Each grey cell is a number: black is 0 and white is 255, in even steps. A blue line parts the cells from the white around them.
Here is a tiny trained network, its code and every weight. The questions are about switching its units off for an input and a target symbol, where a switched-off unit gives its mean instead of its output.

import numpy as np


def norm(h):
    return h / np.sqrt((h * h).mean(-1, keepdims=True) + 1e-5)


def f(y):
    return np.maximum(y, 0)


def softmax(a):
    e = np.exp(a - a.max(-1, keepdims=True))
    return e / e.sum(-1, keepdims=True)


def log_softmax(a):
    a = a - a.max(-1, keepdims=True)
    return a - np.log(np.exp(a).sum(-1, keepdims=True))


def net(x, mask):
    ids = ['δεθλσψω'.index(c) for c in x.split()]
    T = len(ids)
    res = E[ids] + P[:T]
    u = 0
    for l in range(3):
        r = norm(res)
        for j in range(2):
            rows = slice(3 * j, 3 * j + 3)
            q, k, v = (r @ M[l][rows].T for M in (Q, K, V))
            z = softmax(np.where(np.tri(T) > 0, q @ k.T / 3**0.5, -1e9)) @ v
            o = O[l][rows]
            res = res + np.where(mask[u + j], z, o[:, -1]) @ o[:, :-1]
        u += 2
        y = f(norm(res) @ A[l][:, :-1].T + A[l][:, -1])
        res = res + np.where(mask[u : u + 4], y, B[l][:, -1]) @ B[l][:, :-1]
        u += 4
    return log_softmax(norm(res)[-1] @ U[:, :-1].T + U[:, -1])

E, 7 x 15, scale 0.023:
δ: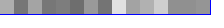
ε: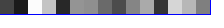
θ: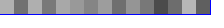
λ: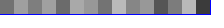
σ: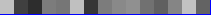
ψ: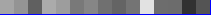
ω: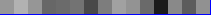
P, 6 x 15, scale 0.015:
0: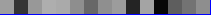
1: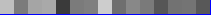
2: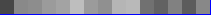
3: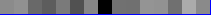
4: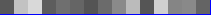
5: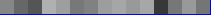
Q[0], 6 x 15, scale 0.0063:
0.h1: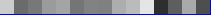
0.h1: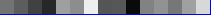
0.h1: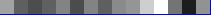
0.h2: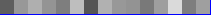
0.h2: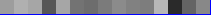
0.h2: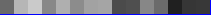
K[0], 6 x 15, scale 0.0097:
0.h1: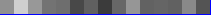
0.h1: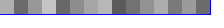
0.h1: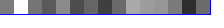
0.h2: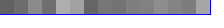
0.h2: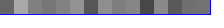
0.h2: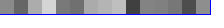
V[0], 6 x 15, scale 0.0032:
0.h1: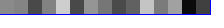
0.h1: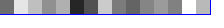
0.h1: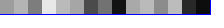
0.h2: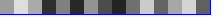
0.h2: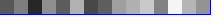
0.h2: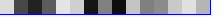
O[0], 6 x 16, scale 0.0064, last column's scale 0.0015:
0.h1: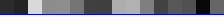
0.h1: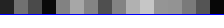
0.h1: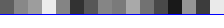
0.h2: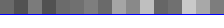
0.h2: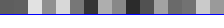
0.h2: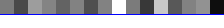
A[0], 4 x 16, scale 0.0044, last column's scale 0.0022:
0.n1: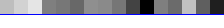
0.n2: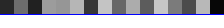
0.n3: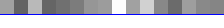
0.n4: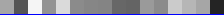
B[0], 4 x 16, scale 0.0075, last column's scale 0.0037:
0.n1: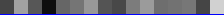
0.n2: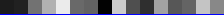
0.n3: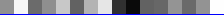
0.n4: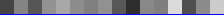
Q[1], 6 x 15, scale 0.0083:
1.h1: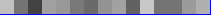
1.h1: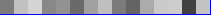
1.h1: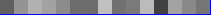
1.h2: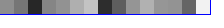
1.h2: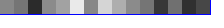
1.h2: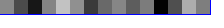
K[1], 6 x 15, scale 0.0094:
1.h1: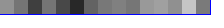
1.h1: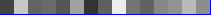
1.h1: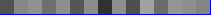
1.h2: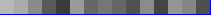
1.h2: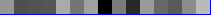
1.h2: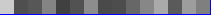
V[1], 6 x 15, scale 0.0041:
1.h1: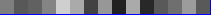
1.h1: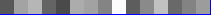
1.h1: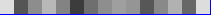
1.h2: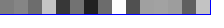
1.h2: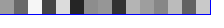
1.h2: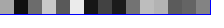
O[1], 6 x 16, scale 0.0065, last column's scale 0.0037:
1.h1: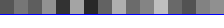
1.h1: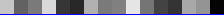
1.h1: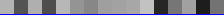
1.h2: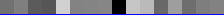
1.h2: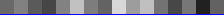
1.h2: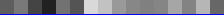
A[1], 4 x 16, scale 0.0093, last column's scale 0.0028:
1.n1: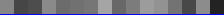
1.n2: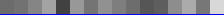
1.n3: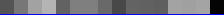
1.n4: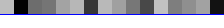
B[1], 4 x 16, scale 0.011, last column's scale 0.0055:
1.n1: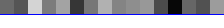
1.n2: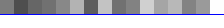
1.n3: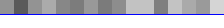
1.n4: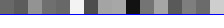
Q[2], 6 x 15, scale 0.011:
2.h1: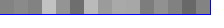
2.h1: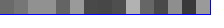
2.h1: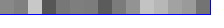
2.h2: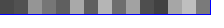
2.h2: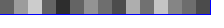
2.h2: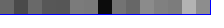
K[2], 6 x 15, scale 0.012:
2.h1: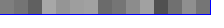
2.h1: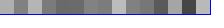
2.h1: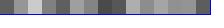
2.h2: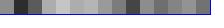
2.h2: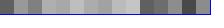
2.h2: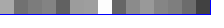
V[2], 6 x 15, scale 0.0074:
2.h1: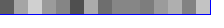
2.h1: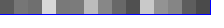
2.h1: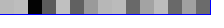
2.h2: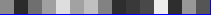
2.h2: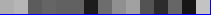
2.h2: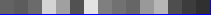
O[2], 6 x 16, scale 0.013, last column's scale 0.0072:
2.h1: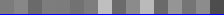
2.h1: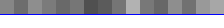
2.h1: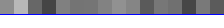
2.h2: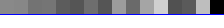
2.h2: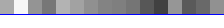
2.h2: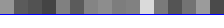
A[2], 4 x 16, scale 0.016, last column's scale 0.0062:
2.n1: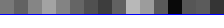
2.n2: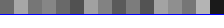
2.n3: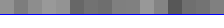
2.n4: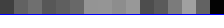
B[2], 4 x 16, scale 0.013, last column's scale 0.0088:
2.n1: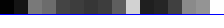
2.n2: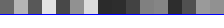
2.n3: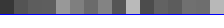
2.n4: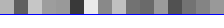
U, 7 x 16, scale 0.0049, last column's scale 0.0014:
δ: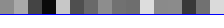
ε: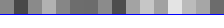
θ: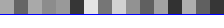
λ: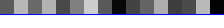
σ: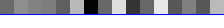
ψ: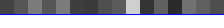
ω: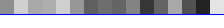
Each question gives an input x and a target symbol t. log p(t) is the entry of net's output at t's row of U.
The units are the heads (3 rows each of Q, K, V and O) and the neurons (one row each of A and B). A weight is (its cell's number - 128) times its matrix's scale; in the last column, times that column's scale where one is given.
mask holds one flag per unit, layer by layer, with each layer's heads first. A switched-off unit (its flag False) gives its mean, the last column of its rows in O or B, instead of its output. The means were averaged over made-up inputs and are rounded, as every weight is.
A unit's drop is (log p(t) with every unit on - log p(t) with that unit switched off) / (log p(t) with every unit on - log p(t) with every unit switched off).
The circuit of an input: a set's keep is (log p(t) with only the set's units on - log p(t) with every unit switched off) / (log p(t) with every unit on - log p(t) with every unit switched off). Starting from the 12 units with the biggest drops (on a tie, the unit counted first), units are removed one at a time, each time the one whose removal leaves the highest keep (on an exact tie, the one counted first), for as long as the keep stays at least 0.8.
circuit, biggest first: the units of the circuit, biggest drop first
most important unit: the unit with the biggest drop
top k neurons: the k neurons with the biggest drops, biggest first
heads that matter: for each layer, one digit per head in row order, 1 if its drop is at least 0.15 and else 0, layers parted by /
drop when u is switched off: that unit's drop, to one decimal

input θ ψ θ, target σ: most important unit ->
2.h2
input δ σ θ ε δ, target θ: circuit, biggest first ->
(1.h1, 2.n1)
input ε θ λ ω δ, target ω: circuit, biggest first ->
(0.n3, 2.h2)
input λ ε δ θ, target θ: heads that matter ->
00 / 01 / 01
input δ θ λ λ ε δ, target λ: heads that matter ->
00 / 10 / 00
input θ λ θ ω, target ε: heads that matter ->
00 / 01 / 00
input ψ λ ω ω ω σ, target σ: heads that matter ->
00 / 00 / 00
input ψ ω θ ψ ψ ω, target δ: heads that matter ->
00 / 00 / 01
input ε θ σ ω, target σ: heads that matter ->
00 / 01 / 00
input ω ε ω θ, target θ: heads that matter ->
00 / 00 / 01
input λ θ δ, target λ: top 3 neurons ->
(0.n3, 2.n2, 1.n2)
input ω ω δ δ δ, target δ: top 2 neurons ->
(2.n1, 0.n3)
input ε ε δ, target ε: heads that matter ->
00 / 00 / 11
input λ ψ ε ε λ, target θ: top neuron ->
(2.n4)
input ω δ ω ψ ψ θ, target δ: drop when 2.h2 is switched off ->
0.5
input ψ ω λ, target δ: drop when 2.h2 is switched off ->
0.7
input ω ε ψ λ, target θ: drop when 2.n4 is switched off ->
0.7
